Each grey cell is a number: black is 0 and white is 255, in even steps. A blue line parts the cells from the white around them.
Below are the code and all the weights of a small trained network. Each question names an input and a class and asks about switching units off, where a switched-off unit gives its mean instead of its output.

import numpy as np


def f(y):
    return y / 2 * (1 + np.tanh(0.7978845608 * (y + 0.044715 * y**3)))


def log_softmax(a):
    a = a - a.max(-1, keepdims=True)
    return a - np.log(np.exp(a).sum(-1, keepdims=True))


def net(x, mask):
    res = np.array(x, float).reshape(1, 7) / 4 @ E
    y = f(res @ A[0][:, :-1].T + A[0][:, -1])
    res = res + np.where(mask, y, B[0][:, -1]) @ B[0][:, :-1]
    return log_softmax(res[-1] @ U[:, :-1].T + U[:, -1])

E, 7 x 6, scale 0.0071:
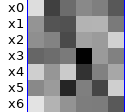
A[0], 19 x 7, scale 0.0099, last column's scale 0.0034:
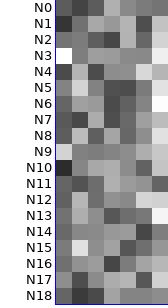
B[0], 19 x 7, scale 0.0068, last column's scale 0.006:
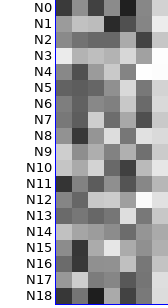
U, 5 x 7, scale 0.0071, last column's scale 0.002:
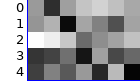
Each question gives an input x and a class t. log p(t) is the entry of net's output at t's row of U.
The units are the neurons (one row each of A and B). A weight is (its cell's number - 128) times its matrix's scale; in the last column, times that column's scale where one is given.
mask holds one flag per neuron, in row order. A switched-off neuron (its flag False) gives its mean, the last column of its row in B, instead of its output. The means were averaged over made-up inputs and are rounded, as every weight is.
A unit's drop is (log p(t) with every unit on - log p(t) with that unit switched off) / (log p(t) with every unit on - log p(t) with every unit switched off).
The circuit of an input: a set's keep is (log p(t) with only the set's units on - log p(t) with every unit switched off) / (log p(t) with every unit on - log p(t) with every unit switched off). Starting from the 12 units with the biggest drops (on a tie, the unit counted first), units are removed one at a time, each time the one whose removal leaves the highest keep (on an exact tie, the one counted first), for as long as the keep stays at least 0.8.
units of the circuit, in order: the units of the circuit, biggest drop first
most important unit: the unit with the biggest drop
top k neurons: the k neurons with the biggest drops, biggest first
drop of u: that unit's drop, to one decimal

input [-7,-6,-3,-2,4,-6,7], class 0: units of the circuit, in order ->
(N15, N5)
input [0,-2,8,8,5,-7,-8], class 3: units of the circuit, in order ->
(N3, N8, N2)
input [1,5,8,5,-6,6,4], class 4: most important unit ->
N18
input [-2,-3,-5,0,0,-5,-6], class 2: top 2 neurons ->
(N10, N1)
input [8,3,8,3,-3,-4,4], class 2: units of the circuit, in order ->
(N3, N17)
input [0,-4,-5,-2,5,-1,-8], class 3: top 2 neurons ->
(N3, N4)
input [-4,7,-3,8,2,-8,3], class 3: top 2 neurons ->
(N3, N2)
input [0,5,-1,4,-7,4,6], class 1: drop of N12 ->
0.1
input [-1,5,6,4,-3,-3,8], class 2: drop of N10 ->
-0.1
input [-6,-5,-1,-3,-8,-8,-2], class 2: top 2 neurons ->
(N10, N1)
